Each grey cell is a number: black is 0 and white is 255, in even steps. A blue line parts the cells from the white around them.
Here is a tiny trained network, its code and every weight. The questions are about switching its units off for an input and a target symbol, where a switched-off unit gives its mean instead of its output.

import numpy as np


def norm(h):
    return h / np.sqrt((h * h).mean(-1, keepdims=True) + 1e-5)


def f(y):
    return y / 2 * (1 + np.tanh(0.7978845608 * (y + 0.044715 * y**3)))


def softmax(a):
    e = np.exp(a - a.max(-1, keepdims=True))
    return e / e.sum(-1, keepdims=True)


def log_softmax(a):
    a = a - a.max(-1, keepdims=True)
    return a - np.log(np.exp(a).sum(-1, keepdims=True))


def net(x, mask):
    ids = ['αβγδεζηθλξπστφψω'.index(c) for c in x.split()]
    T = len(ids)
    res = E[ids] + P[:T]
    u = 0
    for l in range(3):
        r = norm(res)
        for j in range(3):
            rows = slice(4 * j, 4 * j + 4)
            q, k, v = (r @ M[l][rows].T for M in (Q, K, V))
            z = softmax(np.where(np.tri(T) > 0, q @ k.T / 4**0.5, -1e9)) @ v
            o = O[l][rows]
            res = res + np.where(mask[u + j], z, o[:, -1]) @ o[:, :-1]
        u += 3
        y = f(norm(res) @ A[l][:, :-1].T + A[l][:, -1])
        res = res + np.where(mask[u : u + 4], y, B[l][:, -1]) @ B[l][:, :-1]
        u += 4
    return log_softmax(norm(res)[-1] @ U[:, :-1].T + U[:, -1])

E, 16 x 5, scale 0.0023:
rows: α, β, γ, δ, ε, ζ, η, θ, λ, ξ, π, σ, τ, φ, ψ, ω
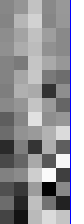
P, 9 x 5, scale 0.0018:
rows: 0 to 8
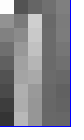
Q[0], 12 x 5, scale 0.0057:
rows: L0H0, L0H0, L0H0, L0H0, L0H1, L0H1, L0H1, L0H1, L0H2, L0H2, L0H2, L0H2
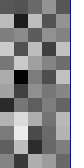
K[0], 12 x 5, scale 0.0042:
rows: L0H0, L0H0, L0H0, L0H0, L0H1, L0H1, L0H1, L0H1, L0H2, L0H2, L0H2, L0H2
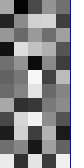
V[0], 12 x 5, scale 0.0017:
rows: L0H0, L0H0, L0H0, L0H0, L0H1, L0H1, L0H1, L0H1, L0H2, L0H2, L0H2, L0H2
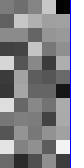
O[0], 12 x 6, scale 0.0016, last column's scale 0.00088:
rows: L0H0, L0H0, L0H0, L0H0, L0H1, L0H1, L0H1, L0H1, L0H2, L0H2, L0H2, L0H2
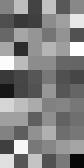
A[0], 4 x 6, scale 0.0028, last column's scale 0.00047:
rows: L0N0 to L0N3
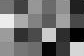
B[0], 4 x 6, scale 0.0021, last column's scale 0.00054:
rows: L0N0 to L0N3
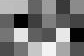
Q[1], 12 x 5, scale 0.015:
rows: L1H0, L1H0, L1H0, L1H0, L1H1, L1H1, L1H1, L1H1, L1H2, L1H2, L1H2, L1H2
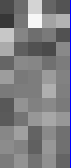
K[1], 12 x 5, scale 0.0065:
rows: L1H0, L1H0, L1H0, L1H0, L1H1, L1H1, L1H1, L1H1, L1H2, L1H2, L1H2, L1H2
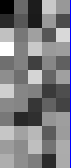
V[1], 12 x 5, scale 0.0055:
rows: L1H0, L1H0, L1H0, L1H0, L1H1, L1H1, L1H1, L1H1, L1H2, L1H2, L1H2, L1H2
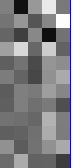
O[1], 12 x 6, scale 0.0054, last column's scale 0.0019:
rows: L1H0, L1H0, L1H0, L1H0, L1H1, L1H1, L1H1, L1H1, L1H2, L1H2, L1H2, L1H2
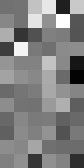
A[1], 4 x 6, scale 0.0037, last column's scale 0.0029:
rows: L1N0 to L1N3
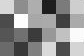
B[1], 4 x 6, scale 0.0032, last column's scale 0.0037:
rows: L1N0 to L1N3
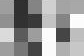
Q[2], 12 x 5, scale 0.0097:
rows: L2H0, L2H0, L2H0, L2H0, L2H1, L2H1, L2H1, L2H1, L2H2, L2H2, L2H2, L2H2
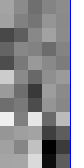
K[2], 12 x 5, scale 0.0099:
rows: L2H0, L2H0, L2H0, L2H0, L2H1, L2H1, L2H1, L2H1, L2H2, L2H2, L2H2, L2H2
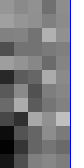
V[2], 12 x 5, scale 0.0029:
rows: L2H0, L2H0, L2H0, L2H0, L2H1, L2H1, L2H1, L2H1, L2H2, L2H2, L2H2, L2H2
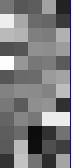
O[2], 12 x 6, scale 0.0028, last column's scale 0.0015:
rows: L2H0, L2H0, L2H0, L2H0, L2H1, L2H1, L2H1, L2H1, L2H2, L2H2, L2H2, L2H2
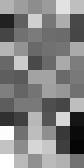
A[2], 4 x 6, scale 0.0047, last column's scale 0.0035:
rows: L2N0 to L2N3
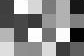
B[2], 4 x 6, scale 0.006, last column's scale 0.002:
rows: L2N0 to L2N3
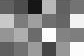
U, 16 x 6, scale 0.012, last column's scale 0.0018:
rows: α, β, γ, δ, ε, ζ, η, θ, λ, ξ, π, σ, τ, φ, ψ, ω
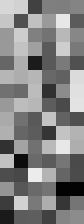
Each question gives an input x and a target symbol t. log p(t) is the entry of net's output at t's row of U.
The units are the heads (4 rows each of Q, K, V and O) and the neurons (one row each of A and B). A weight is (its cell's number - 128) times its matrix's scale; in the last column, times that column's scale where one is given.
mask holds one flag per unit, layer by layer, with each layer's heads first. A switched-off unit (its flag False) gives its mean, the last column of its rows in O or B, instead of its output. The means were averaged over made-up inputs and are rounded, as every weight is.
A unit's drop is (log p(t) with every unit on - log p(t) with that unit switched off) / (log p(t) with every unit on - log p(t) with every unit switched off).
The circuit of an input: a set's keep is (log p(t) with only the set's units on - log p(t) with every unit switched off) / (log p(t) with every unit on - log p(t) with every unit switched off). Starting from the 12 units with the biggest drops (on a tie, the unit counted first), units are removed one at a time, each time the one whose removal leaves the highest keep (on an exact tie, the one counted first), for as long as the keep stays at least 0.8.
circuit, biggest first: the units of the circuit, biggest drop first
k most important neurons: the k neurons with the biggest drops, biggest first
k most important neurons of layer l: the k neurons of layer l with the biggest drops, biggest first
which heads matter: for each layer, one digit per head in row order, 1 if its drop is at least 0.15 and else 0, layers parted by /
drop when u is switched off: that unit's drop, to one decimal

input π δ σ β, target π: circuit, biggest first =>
[L1H0 L0N2 L2N0]
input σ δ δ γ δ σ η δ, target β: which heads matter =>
100 / 100 / 000
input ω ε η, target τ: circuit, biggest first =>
[L1H0]
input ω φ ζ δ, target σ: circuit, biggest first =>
[L1H0 L0H1]
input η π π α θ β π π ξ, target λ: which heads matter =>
010 / 011 / 000
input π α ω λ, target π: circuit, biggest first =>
[L1H0 L0N2 L2N0]
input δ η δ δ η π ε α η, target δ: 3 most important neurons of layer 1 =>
[L1N2 L1N3 L1N0]
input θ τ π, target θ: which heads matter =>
111 / 110 / 001
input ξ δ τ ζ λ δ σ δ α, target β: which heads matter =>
000 / 100 / 000
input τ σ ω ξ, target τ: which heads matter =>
000 / 100 / 000
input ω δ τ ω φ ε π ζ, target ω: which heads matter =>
000 / 100 / 001
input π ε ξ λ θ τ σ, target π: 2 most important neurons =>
[L0N2 L2N0]
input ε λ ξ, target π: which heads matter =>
011 / 100 / 001
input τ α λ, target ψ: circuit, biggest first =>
[L1H0]
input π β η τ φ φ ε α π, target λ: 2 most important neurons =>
[L2N1 L2N3]
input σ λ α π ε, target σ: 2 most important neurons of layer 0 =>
[L0N2 L0N1]
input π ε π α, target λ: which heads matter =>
111 / 111 / 000
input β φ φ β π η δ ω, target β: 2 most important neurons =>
[L0N2 L1N2]
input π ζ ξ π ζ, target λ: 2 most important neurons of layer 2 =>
[L2N1 L2N3]
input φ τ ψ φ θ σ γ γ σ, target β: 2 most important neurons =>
[L2N2 L1N1]
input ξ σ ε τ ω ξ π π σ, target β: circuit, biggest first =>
[L2N1]
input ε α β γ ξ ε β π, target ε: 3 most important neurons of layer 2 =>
[L2N3 L2N1 L2N0]
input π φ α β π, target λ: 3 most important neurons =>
[L2N1 L0N2 L2N3]
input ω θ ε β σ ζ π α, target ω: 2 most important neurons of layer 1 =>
[L1N0 L1N3]
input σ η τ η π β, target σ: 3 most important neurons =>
[L2N1 L0N2 L0N1]
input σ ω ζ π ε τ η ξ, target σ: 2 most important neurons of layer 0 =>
[L0N2 L0N1]
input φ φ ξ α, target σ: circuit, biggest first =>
[L1H0]
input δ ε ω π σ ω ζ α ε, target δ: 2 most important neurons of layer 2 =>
[L2N3 L2N1]
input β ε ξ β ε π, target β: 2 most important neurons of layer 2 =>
[L2N3 L2N0]
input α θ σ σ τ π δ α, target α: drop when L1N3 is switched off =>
0.1
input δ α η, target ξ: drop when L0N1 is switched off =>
0.2
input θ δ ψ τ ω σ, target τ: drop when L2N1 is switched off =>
0.1
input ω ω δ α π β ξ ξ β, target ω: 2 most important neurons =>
[L0N2 L0N1]
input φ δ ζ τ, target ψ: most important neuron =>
[L2N1]
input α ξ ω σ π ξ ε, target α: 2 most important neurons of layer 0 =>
[L0N1 L0N2]
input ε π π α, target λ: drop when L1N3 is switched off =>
0.2
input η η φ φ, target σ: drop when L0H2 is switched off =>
0.0
